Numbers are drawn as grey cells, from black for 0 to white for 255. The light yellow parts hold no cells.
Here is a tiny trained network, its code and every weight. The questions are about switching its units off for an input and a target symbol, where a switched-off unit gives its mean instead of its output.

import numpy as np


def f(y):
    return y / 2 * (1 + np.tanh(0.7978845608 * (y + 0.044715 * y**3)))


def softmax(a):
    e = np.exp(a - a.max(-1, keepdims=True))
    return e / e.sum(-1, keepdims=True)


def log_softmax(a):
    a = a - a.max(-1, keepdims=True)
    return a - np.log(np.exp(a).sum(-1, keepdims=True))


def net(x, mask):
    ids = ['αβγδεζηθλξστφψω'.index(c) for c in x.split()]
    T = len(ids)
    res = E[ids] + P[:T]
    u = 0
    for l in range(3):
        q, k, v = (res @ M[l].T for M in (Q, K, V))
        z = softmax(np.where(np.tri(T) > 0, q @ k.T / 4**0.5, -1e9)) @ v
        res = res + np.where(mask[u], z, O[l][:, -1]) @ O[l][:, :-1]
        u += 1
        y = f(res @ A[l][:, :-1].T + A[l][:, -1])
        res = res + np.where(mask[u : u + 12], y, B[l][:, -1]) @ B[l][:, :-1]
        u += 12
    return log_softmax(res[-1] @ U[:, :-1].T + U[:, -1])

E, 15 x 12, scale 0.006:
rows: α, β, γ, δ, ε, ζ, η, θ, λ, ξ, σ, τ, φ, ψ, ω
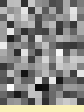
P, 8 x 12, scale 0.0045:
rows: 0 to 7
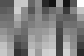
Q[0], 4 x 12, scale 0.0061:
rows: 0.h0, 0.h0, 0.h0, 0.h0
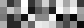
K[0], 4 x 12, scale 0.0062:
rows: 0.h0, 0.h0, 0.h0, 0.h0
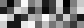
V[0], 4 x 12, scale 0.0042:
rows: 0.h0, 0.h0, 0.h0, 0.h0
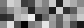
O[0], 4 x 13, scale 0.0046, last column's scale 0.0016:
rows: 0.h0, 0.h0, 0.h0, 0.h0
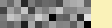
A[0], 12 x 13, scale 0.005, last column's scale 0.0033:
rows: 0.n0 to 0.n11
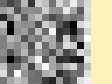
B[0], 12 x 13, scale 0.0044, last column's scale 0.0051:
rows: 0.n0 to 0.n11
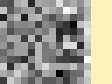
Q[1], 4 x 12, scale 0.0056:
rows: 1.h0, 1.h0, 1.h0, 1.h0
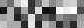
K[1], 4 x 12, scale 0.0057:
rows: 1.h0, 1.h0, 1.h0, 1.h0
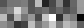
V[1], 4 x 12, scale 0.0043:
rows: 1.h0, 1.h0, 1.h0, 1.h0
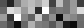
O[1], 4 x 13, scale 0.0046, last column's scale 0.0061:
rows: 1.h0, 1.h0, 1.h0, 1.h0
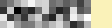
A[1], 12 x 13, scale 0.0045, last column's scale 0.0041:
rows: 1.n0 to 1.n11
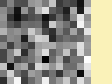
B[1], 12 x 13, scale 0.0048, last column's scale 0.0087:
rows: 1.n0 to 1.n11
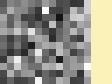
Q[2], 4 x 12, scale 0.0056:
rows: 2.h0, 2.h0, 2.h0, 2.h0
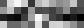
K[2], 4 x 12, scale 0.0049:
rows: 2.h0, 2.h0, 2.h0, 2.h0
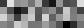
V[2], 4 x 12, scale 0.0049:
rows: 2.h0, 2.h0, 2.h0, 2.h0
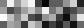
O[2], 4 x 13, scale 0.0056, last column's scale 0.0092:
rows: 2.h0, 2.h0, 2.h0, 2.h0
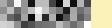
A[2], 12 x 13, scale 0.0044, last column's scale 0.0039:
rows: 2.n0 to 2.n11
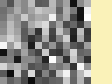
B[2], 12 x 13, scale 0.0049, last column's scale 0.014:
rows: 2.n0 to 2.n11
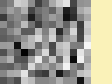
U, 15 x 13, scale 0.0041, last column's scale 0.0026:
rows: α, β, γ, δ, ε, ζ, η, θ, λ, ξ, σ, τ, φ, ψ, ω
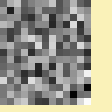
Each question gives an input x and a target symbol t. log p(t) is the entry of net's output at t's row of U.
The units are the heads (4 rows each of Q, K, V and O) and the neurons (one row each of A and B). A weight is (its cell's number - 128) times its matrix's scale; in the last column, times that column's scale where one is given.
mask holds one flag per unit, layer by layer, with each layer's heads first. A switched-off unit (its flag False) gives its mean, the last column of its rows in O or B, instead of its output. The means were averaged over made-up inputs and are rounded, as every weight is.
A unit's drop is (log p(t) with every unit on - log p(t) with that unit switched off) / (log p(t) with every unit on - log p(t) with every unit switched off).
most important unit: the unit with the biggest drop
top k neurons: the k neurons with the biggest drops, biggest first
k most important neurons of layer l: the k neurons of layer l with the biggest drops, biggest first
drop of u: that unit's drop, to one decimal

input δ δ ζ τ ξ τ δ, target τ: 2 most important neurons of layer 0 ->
[0.n3, 0.n0]
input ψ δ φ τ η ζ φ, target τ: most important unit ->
0.n8
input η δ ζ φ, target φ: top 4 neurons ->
[1.n9, 0.n9, 0.n0, 1.n10]
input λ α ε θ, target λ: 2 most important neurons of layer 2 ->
[2.n8, 2.n7]
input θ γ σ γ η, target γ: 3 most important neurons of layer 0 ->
[0.n3, 0.n10, 0.n4]
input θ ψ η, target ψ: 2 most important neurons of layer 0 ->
[0.n10, 0.n3]
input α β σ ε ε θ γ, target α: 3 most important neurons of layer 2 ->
[2.n4, 2.n5, 2.n6]
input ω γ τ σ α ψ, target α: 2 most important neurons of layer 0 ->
[0.n5, 0.n2]
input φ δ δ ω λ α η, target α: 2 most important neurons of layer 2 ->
[2.n4, 2.n5]
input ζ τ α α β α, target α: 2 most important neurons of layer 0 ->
[0.n5, 0.n0]
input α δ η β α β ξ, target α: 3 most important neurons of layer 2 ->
[2.n4, 2.n5, 2.n6]
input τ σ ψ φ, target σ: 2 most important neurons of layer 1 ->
[1.n7, 1.n11]
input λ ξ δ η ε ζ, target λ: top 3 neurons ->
[2.n7, 2.n8, 0.n0]
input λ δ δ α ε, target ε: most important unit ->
1.h0
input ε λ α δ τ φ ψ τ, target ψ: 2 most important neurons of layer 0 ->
[0.n4, 0.n10]
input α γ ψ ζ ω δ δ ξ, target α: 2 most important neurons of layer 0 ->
[0.n2, 0.n9]
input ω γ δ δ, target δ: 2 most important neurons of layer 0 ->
[0.n11, 0.n0]
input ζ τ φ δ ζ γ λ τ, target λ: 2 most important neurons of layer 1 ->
[1.n9, 1.n6]
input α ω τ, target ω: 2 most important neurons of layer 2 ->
[2.n10, 2.n0]
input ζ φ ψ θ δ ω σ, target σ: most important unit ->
0.h0
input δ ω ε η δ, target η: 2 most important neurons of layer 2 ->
[2.n8, 2.n3]
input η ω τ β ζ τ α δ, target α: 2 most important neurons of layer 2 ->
[2.n4, 2.n5]
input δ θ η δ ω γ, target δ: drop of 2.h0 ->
0.4
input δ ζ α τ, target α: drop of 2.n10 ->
0.0
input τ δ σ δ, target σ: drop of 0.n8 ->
0.1
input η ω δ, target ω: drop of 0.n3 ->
0.3
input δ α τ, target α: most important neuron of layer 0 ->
[0.n4]
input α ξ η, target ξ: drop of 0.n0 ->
0.3
